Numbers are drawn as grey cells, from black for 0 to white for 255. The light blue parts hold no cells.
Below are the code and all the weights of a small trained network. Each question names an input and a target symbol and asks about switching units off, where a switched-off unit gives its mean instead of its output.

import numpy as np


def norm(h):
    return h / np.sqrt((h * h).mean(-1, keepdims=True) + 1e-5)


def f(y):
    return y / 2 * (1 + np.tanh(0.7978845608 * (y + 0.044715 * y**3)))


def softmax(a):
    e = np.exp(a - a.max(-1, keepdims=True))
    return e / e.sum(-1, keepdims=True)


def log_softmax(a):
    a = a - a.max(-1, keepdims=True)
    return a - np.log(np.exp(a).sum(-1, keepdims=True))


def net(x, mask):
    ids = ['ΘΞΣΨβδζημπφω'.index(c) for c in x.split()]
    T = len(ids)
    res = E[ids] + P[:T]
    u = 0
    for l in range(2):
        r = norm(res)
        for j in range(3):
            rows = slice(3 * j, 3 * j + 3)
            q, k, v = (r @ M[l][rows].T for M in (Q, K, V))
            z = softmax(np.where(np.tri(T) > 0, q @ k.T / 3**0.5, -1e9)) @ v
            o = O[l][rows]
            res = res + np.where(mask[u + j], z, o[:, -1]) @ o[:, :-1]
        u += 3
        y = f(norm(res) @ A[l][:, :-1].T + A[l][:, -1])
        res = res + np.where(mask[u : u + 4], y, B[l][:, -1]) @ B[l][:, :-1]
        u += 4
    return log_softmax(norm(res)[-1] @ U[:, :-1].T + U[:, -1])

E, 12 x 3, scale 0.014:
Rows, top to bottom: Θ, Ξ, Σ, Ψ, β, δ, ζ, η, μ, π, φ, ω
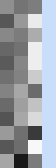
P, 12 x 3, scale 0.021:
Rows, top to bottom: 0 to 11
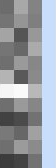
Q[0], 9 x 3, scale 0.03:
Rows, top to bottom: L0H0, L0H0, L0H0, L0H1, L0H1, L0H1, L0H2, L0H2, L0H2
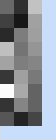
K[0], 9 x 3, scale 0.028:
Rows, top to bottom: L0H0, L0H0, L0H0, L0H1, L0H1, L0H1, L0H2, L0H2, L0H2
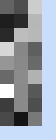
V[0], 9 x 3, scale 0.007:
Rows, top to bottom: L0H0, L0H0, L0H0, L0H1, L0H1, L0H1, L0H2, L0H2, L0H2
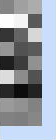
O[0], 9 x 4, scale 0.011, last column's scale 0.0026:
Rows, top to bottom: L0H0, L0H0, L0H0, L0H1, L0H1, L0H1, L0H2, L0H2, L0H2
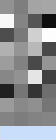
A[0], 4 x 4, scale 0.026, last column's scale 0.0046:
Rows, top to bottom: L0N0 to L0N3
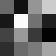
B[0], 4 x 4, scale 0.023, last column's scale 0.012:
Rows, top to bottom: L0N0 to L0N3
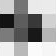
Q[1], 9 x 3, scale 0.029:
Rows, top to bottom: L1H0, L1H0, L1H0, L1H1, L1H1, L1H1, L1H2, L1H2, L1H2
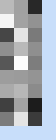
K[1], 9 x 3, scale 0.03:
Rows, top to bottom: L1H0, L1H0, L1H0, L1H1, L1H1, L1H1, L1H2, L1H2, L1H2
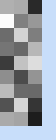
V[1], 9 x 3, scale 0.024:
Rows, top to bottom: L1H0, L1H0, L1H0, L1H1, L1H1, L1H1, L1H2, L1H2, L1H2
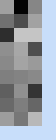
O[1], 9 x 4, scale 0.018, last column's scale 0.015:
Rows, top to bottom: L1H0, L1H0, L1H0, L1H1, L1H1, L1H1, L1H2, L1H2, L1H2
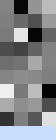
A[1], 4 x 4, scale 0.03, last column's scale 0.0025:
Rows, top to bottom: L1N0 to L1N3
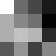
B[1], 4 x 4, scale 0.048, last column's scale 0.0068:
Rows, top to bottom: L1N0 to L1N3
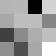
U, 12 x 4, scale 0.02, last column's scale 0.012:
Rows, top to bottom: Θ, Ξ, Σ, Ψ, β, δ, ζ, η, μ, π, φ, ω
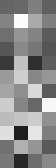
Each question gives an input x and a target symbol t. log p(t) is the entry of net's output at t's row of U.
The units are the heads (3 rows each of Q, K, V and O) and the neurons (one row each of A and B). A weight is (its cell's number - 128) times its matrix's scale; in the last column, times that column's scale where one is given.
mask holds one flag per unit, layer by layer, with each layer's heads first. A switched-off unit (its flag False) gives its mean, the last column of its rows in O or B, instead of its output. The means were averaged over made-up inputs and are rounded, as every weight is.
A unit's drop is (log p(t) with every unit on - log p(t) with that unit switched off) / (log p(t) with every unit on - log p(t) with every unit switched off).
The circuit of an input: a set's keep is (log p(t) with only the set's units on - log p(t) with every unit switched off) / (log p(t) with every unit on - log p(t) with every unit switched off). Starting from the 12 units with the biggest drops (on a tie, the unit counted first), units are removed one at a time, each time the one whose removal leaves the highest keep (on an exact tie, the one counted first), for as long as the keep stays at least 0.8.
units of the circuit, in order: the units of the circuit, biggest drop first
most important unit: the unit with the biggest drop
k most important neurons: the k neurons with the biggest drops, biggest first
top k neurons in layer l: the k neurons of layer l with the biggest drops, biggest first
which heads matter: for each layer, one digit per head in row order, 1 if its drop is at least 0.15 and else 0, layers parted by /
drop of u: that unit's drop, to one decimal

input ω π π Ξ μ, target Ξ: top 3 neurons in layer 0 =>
L0N0, L0N1, L0N2
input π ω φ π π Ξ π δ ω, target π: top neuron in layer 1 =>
L1N2
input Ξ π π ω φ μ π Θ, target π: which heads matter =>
101 / 101
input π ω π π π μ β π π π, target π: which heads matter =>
011 / 100
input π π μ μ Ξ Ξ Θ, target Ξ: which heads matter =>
000 / 110
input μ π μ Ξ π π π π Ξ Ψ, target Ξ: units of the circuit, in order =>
L0H0, L0N3, L1H0
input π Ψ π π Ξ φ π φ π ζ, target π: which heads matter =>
111 / 100
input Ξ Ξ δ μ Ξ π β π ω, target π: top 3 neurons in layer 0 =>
L0N3, L0N0, L0N1
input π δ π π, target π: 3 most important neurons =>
L0N3, L0N0, L1N2
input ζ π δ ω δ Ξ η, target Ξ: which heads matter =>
100 / 110
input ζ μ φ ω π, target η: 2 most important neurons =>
L1N0, L0N0
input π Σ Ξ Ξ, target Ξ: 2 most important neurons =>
L0N2, L0N1
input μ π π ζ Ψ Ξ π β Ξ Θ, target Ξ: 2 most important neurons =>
L0N3, L0N1
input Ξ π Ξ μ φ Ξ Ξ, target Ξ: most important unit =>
L1H0
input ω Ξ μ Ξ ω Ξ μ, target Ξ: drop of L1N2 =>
-0.1
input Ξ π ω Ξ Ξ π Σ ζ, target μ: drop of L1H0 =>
0.5
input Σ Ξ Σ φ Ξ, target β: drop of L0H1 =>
0.0
